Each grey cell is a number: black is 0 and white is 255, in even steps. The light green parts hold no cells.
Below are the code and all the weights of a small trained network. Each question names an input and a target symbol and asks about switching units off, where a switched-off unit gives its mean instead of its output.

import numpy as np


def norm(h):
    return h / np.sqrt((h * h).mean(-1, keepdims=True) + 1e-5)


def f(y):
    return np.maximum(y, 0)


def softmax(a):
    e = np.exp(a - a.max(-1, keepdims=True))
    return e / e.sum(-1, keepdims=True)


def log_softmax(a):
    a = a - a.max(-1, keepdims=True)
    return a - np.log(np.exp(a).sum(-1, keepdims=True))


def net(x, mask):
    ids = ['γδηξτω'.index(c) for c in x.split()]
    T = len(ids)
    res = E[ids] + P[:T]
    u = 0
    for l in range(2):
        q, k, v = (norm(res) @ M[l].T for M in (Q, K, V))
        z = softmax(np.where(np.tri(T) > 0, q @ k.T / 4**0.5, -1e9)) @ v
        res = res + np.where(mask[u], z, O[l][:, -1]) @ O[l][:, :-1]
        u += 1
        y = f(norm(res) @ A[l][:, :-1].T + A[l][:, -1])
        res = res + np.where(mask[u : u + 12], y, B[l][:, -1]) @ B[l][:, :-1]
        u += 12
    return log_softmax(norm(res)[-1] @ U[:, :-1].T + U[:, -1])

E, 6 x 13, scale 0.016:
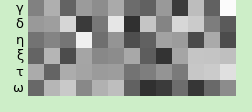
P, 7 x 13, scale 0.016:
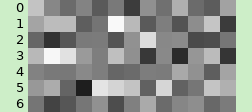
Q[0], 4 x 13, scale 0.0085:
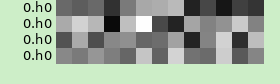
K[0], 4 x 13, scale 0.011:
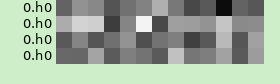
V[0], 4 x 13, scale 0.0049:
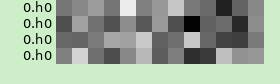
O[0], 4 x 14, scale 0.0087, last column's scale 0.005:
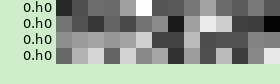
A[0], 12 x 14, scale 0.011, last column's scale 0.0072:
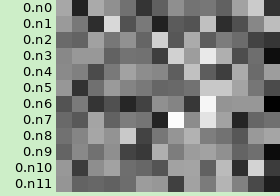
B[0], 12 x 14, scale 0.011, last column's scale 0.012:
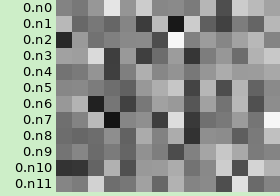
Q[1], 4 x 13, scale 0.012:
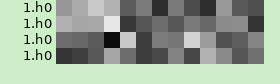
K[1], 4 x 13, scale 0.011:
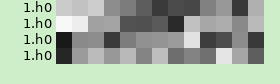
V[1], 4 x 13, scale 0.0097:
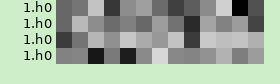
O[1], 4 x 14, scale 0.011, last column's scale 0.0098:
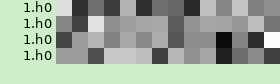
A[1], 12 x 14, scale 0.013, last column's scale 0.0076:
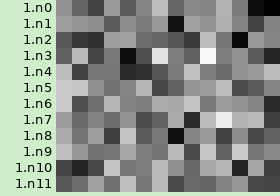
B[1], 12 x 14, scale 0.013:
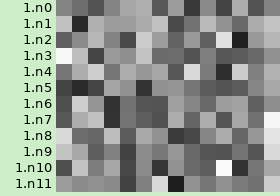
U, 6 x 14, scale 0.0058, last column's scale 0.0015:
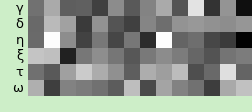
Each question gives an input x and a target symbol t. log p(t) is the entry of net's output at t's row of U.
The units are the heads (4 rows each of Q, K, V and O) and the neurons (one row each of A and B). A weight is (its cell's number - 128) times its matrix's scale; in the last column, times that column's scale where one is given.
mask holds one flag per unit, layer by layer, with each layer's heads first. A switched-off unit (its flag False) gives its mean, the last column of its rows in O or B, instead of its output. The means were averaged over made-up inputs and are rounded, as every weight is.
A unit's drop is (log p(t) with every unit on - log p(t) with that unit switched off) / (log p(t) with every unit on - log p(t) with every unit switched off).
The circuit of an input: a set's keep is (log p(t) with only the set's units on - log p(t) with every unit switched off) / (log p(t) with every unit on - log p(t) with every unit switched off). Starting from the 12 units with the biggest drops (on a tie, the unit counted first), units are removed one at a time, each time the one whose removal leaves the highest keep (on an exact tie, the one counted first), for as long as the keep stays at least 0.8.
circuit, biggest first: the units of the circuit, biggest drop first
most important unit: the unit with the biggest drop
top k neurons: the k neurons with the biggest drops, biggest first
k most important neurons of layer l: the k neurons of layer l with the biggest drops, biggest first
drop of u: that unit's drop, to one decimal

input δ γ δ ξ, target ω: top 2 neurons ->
(1.n1, 0.n7)
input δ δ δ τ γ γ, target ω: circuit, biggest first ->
(1.h0, 0.n7, 1.n1)
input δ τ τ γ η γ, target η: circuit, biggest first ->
(1.h0)
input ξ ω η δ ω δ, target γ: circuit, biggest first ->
(1.h0, 0.n1)
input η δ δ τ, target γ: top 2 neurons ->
(0.n1, 0.n7)
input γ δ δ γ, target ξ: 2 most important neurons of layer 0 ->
(0.n7, 0.n10)
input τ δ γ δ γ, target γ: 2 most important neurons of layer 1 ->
(1.n10, 1.n2)
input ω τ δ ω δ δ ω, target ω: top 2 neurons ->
(1.n1, 1.n8)
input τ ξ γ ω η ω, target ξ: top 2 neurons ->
(0.n10, 0.n1)
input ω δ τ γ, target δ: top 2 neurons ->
(1.n7, 0.n1)
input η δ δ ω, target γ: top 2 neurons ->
(0.n7, 0.n1)
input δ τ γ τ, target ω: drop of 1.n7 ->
0.0
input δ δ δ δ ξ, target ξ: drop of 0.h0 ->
0.8
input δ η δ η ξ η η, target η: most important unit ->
0.n1
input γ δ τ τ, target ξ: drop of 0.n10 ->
0.4
